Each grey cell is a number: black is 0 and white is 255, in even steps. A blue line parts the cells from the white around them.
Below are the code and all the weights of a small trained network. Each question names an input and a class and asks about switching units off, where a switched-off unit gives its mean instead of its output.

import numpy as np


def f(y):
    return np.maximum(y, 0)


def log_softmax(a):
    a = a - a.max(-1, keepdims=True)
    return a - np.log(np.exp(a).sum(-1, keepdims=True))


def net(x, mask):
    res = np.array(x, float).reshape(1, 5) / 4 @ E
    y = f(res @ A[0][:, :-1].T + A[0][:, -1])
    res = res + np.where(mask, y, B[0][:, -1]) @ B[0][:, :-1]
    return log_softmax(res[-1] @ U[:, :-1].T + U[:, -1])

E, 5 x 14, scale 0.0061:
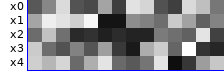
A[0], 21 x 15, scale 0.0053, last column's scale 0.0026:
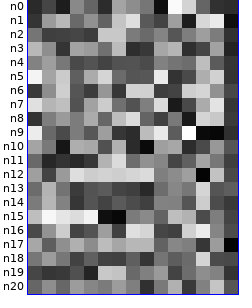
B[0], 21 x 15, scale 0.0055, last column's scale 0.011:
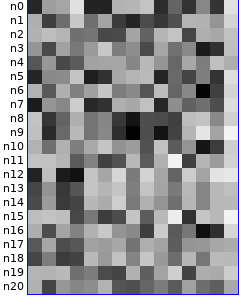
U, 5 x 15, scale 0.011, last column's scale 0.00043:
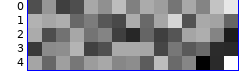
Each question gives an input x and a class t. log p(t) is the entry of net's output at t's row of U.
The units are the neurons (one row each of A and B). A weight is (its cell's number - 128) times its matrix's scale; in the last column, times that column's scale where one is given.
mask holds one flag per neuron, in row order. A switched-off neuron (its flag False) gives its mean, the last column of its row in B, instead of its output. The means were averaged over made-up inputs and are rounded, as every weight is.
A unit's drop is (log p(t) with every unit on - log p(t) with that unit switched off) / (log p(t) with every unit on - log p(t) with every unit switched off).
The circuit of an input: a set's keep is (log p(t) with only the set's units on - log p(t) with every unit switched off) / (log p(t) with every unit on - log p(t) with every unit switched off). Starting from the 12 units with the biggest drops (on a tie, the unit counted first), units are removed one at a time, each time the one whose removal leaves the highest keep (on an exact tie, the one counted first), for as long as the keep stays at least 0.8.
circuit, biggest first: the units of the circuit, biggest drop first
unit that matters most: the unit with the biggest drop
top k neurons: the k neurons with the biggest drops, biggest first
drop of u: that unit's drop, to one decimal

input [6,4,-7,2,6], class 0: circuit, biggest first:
n12
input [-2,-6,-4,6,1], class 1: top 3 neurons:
n11; n19; n2
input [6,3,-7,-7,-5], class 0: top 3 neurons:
n12; n9; n17
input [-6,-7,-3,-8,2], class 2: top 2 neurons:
n8; n1
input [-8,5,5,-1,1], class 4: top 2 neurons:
n10; n3
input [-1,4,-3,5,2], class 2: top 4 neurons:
n9; n11; n19; n2
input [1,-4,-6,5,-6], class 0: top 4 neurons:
n12; n5; n7; n17
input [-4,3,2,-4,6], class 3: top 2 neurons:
n5; n7
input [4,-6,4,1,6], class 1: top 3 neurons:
n11; n19; n0
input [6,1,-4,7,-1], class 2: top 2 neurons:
n9; n10
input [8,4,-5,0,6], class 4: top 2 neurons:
n16; n6
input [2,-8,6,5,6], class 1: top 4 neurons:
n11; n19; n2; n12
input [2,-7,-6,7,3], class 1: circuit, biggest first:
n11; n19
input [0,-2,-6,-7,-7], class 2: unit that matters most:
n8
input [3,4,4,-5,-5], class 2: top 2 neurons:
n1; n8
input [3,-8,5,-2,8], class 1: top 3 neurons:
n11; n19; n2
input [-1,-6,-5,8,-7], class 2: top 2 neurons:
n9; n15
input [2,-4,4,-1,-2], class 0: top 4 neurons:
n15; n13; n18; n14
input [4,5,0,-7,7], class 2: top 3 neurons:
n1; n8; n0
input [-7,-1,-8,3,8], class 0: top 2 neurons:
n12; n0
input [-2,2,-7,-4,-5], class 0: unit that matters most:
n12
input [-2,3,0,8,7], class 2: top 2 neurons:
n9; n0
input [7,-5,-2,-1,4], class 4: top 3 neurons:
n16; n6; n15
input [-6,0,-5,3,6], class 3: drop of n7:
0.6
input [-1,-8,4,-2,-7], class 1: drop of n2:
0.1
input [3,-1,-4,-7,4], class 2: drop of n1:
0.2
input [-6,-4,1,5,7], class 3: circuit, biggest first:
n5
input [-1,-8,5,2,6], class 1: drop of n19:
0.2
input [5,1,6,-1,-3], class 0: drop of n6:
0.0
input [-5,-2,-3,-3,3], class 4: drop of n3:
0.2
